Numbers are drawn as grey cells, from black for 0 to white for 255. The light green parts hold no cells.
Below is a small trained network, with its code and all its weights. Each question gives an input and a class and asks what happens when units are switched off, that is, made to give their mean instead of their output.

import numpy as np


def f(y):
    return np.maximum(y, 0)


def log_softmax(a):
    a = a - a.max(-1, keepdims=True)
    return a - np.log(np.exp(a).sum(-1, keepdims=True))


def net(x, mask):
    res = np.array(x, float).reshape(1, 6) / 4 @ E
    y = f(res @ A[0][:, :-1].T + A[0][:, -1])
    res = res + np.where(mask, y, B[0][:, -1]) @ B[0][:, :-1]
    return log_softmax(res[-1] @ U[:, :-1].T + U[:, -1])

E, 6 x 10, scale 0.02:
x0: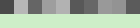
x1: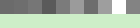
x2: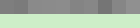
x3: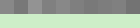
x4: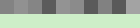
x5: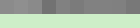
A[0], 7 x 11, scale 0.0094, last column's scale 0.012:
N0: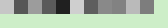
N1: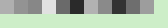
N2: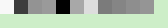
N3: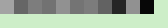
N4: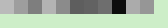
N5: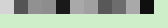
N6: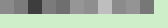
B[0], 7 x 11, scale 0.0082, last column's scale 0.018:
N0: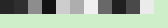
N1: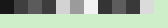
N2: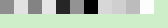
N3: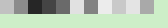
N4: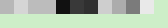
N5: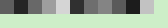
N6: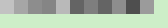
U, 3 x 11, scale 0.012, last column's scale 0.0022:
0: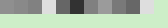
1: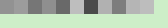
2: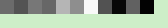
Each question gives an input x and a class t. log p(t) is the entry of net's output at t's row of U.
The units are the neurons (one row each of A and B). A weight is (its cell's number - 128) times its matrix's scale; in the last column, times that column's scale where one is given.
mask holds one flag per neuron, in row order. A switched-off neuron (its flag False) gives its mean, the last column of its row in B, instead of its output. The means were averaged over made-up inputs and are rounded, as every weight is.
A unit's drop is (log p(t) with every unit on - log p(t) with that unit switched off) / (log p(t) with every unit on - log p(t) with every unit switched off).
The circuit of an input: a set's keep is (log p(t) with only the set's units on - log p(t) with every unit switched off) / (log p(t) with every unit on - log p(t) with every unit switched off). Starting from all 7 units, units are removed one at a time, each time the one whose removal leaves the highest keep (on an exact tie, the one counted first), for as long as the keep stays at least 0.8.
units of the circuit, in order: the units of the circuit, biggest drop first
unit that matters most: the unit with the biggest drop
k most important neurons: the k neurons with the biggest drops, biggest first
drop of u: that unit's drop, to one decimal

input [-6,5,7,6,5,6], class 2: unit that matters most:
N0
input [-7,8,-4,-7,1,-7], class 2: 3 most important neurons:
[N0 N4 N5]
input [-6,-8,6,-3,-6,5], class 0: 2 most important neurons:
[N2 N5]
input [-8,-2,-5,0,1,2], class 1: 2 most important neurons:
[N2 N3]
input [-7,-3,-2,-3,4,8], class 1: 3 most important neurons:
[N2 N3 N4]
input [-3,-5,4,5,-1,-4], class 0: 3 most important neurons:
[N4 N5 N1]
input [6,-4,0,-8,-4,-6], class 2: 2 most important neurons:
[N1 N2]
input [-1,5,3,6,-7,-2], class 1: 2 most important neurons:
[N5 N4]
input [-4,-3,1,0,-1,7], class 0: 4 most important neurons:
[N2 N5 N4 N1]
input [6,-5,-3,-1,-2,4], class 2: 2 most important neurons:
[N1 N2]
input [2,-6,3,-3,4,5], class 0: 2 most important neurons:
[N4 N0]
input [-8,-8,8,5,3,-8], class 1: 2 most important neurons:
[N2 N3]
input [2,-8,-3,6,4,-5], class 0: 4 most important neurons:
[N4 N0 N1 N2]
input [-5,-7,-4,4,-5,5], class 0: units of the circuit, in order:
[N4]
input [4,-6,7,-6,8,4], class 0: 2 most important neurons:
[N4 N2]
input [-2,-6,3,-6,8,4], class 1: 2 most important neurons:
[N4 N3]
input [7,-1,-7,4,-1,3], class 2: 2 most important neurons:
[N2 N4]
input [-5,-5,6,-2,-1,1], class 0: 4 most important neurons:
[N2 N5 N4 N1]
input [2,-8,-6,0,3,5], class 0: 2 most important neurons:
[N4 N0]
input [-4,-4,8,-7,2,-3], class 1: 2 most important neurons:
[N3 N2]
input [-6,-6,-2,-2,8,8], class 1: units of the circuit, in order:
[N3]
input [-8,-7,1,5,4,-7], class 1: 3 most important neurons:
[N2 N3 N4]
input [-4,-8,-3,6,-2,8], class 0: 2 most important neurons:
[N4 N5]
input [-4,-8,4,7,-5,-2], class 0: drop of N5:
0.1
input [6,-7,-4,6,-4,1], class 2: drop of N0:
0.0
